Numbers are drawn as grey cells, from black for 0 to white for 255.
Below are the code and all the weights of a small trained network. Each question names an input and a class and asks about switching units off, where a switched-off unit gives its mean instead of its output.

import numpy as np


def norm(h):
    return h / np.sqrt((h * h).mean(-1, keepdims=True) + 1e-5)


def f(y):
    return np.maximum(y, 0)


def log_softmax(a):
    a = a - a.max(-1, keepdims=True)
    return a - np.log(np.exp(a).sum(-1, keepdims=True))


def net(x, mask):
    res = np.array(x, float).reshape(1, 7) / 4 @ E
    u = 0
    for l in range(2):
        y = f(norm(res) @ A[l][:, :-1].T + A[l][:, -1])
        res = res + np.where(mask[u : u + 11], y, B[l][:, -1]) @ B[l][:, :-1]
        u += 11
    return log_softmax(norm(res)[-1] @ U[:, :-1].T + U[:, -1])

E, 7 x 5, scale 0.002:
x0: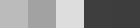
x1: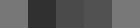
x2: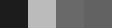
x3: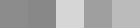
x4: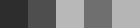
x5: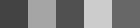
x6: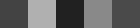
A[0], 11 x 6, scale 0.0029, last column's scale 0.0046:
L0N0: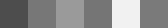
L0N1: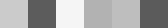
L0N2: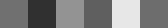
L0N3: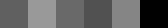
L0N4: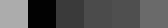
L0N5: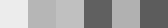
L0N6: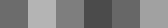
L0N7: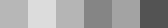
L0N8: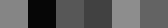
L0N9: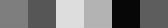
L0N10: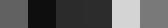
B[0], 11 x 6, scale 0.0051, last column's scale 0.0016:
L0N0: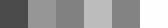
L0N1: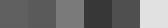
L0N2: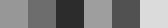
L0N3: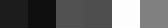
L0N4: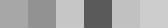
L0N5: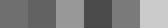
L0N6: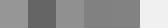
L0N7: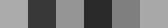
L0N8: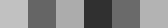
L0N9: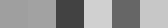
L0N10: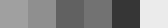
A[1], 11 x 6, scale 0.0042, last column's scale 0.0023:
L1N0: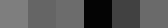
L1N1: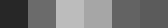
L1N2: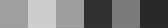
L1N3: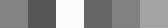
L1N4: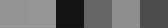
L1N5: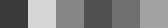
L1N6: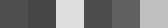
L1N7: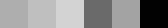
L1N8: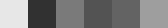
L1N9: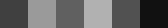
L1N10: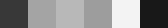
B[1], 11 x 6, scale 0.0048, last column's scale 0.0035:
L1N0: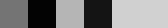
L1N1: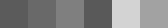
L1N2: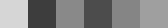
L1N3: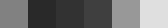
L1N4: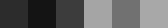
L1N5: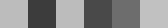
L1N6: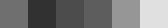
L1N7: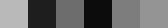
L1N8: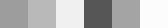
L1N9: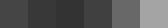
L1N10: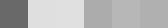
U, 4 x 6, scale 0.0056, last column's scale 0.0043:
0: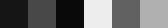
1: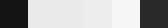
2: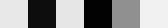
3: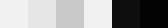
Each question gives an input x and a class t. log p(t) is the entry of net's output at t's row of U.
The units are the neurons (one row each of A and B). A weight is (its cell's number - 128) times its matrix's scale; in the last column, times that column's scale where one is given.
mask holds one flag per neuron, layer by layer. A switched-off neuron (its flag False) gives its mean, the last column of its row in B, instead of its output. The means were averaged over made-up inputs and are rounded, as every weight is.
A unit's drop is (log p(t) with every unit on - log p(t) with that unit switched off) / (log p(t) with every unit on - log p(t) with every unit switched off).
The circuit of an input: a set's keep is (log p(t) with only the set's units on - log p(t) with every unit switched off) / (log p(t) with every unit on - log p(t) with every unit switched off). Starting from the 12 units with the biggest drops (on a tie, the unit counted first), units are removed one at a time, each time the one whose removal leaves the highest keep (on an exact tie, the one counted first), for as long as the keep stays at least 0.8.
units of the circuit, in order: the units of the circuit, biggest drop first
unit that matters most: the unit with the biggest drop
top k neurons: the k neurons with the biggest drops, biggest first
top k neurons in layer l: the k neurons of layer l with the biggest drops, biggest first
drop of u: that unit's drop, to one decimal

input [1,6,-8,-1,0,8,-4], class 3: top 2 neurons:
L0N9, L1N0
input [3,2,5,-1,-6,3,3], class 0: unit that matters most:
L1N4
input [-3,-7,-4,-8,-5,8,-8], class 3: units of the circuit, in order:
L1N3, L1N0
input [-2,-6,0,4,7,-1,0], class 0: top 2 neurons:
L1N8, L0N1
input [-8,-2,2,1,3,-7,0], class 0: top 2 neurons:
L0N2, L0N10
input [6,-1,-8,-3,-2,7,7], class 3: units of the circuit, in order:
L1N3, L1N6, L0N9
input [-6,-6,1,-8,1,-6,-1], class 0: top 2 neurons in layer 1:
L1N4, L1N5
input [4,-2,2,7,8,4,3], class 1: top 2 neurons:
L1N10, L0N0
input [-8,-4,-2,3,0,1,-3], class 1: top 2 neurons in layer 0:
L0N10, L0N9
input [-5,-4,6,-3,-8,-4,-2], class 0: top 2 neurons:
L1N4, L1N8
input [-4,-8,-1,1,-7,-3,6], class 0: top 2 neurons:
L1N8, L1N4
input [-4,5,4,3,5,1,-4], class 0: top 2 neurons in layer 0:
L0N2, L0N10
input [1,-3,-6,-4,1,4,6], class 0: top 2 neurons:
L1N8, L1N9
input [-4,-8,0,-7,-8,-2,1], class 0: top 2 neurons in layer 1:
L1N4, L1N8
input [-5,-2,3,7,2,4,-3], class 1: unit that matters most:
L1N10
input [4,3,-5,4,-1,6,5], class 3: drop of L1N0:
0.1
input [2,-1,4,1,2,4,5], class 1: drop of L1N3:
0.2
